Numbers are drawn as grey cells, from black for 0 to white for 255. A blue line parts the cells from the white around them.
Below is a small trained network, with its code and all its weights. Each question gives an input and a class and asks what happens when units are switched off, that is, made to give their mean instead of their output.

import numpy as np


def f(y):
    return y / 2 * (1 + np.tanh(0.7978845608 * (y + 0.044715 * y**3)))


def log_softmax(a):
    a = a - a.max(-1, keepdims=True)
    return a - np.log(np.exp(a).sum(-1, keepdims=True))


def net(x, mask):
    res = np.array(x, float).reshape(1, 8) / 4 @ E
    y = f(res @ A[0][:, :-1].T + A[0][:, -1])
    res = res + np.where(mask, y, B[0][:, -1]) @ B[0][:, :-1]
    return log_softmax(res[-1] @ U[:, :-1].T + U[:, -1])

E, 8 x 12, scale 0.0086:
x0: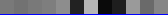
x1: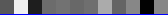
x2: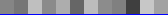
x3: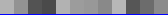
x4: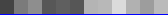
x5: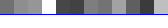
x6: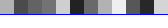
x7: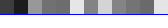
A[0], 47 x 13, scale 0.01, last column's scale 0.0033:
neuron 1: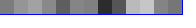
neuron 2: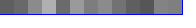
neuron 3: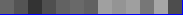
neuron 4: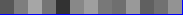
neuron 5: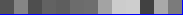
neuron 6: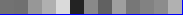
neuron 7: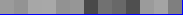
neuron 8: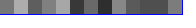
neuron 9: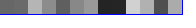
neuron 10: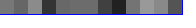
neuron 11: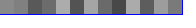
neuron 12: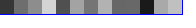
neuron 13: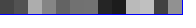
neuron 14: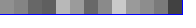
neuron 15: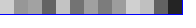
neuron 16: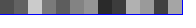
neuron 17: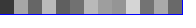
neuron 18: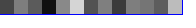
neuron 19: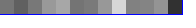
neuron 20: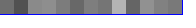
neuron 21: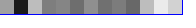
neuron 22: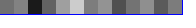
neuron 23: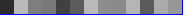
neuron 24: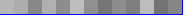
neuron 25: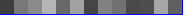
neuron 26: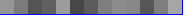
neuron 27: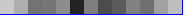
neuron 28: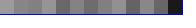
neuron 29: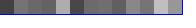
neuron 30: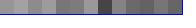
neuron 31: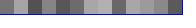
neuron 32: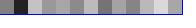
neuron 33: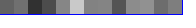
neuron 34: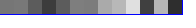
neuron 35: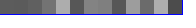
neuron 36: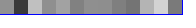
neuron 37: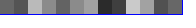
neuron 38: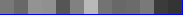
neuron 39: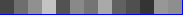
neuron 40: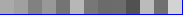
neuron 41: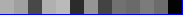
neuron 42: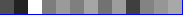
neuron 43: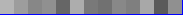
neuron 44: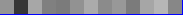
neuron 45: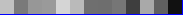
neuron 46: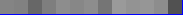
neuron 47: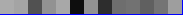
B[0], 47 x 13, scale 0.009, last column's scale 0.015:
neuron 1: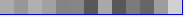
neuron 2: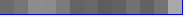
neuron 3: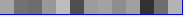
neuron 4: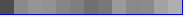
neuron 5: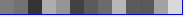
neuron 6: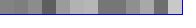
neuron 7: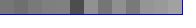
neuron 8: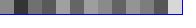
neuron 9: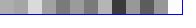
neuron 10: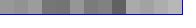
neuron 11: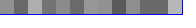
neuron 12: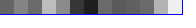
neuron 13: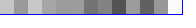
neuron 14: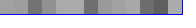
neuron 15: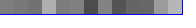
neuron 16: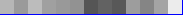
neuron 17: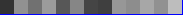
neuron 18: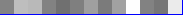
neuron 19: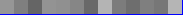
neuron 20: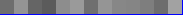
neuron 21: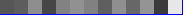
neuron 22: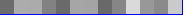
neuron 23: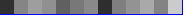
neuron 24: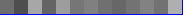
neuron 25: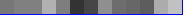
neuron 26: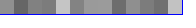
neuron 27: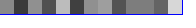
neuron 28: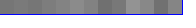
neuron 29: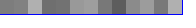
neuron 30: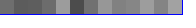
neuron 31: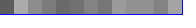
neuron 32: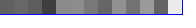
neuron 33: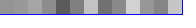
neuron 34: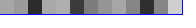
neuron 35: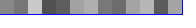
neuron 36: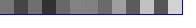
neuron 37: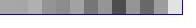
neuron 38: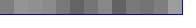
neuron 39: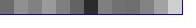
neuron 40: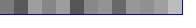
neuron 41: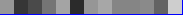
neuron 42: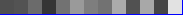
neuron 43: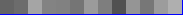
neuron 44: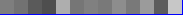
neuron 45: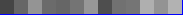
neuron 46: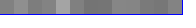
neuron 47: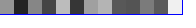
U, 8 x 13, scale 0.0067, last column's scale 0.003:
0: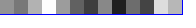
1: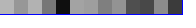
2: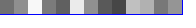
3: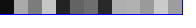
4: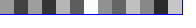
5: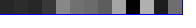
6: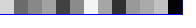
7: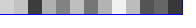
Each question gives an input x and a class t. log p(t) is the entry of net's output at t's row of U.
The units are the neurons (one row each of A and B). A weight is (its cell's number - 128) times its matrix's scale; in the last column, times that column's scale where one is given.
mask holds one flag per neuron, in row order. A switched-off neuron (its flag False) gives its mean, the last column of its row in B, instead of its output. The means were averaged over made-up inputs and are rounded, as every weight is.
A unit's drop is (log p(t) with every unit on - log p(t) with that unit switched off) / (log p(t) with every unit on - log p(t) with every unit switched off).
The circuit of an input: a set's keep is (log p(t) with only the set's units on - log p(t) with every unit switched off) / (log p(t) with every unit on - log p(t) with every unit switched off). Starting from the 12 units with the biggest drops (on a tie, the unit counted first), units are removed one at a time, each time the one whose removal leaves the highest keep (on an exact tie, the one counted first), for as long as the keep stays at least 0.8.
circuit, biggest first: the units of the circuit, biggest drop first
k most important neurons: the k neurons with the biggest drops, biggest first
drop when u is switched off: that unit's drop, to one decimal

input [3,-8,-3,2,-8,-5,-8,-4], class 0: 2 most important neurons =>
(neuron 1; neuron 15)
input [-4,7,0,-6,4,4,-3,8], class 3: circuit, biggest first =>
(neuron 17)
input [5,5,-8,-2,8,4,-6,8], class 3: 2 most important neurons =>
(neuron 23; neuron 17)
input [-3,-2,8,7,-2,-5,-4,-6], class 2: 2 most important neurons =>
(neuron 12; neuron 45)
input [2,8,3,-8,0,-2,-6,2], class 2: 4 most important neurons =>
(neuron 18; neuron 5; neuron 34; neuron 23)
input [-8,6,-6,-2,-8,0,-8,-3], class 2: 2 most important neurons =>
(neuron 22; neuron 18)
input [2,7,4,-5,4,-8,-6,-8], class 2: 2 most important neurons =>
(neuron 12; neuron 18)
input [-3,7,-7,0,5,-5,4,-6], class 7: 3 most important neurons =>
(neuron 5; neuron 34; neuron 14)
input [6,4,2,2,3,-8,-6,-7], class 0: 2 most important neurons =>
(neuron 15; neuron 1)
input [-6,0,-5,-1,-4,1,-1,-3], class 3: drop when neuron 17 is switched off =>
-0.1
